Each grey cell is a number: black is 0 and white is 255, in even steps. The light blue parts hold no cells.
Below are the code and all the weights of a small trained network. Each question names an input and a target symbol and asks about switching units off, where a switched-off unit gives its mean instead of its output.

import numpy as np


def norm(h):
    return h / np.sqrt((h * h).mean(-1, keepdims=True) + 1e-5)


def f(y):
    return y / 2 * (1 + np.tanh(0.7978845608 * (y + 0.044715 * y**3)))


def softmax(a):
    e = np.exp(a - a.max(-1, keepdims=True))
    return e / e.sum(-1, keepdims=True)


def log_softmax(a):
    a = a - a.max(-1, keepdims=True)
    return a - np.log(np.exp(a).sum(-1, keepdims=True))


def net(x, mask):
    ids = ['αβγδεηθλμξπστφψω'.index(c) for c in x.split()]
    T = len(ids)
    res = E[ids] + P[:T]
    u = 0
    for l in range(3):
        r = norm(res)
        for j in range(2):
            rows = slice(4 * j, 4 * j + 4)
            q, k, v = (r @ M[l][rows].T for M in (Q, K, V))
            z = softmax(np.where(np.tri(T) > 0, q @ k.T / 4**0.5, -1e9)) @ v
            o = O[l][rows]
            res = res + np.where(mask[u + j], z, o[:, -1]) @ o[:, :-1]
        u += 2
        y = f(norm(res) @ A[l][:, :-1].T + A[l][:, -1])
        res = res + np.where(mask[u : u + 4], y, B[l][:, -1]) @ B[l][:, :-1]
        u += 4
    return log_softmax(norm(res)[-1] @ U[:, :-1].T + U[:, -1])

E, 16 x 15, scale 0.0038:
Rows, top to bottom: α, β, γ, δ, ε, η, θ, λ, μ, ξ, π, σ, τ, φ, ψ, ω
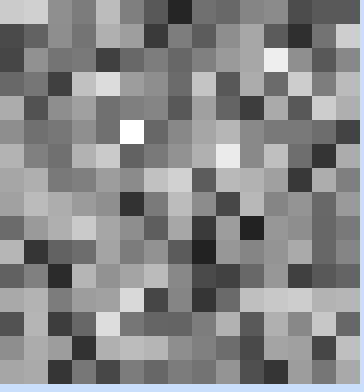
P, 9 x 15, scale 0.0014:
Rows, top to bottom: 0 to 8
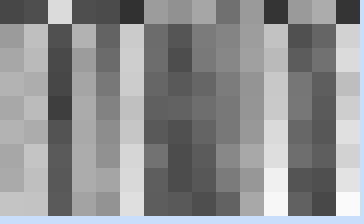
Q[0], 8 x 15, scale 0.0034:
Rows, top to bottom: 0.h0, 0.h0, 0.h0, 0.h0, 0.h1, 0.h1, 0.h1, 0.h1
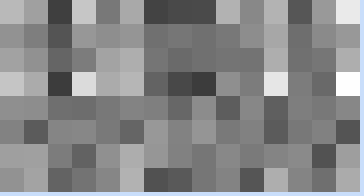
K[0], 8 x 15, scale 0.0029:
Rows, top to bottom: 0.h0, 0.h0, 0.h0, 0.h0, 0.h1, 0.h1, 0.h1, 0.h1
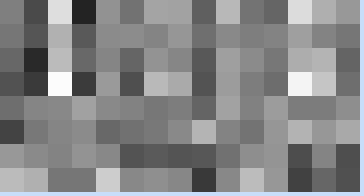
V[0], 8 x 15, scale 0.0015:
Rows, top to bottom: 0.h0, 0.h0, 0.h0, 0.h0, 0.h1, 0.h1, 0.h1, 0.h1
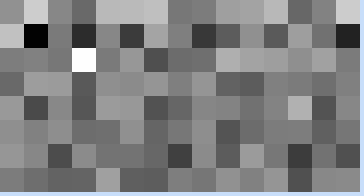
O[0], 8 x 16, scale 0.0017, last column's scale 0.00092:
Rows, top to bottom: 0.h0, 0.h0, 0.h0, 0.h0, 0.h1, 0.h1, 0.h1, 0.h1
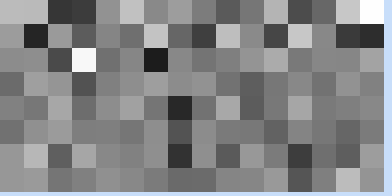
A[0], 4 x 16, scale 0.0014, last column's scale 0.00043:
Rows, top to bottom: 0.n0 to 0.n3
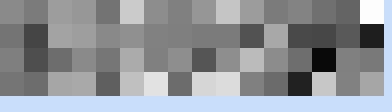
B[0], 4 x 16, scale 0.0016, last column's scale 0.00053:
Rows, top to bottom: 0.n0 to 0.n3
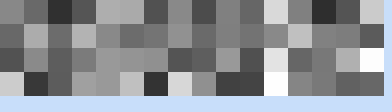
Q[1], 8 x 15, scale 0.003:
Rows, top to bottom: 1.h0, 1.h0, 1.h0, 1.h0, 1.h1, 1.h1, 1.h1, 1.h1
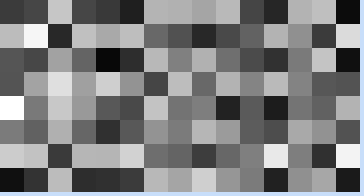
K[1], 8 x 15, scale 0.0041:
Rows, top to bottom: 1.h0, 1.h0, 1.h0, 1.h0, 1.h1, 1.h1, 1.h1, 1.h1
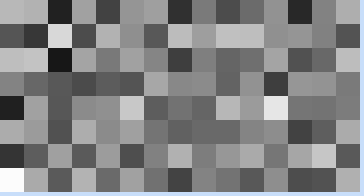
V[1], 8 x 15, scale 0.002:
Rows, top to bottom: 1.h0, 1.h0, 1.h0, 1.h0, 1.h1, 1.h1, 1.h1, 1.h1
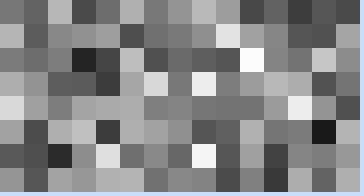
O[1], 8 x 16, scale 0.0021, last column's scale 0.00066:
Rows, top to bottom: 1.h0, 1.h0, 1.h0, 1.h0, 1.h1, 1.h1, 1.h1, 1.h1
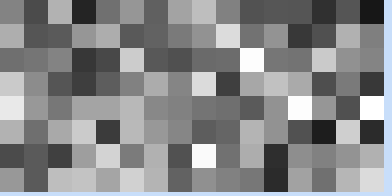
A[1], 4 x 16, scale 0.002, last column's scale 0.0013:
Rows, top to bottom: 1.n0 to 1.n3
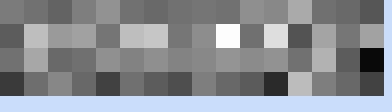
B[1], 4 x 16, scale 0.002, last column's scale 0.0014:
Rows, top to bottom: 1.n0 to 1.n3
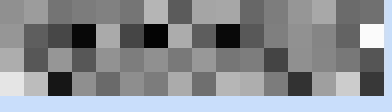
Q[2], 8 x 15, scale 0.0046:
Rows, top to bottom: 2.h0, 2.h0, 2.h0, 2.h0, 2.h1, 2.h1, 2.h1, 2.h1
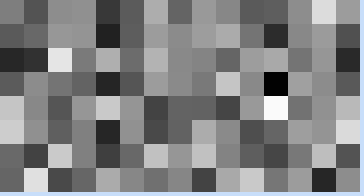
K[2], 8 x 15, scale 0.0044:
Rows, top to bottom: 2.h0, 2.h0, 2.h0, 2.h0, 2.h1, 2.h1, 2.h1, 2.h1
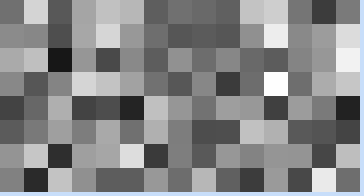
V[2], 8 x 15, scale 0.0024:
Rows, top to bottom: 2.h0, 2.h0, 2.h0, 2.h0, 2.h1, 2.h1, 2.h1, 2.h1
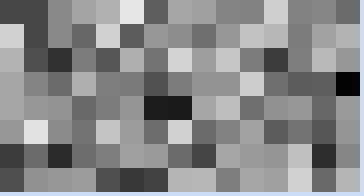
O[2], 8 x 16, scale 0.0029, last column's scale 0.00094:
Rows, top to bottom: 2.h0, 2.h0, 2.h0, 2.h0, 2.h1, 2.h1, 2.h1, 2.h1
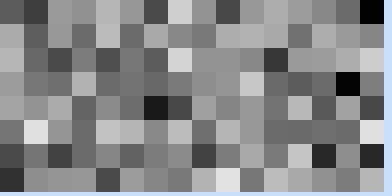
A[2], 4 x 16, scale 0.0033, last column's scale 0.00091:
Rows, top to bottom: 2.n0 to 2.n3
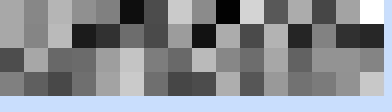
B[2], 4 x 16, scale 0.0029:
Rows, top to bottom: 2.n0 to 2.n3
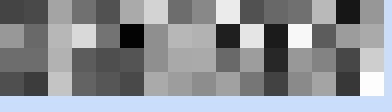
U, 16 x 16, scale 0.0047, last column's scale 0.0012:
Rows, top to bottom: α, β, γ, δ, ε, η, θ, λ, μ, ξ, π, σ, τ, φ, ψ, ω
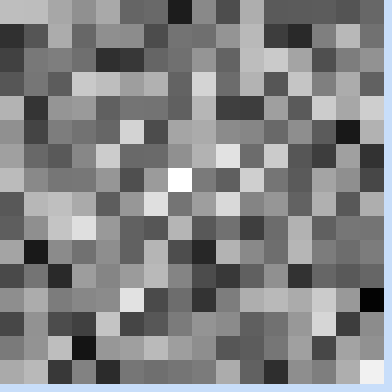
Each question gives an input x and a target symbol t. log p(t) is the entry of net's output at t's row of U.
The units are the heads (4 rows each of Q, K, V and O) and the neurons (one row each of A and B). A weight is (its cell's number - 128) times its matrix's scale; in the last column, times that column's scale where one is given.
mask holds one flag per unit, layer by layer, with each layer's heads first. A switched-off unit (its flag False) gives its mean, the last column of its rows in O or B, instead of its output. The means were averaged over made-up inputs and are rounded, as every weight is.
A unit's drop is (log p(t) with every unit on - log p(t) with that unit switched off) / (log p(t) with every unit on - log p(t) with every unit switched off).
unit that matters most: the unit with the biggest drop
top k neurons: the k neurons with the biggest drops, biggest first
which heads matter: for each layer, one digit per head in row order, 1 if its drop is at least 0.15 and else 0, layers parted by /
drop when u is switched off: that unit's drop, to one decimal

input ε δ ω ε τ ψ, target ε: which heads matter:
00 / 00 / 01
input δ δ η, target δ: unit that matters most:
1.h1
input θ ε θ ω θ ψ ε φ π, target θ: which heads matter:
00 / 10 / 00
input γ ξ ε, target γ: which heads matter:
00 / 01 / 01
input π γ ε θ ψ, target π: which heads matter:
10 / 00 / 01
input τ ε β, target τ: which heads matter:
00 / 11 / 00
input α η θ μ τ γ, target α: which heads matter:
00 / 00 / 11
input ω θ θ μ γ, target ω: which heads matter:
00 / 00 / 10
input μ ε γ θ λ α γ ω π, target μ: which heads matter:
00 / 00 / 01
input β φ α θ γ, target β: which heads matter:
00 / 11 / 00
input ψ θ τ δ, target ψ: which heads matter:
10 / 00 / 10
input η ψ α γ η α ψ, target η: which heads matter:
00 / 00 / 10
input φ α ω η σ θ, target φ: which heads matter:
00 / 01 / 00
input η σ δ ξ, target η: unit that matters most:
2.h0
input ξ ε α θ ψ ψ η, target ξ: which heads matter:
00 / 11 / 00
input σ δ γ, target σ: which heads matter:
00 / 00 / 01
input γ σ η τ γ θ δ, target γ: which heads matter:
00 / 01 / 01
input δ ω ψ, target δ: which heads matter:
00 / 01 / 00
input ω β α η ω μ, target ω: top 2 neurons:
[2.n3, 1.n3]
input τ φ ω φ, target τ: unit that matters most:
1.h0
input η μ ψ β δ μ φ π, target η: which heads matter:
00 / 10 / 10
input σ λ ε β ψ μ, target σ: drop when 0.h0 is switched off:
0.2
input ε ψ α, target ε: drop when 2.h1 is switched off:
1.0
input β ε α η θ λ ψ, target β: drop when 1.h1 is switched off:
0.3
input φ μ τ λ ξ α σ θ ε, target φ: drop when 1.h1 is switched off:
0.8
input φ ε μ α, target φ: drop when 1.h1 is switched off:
1.0
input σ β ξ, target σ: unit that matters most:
2.h1
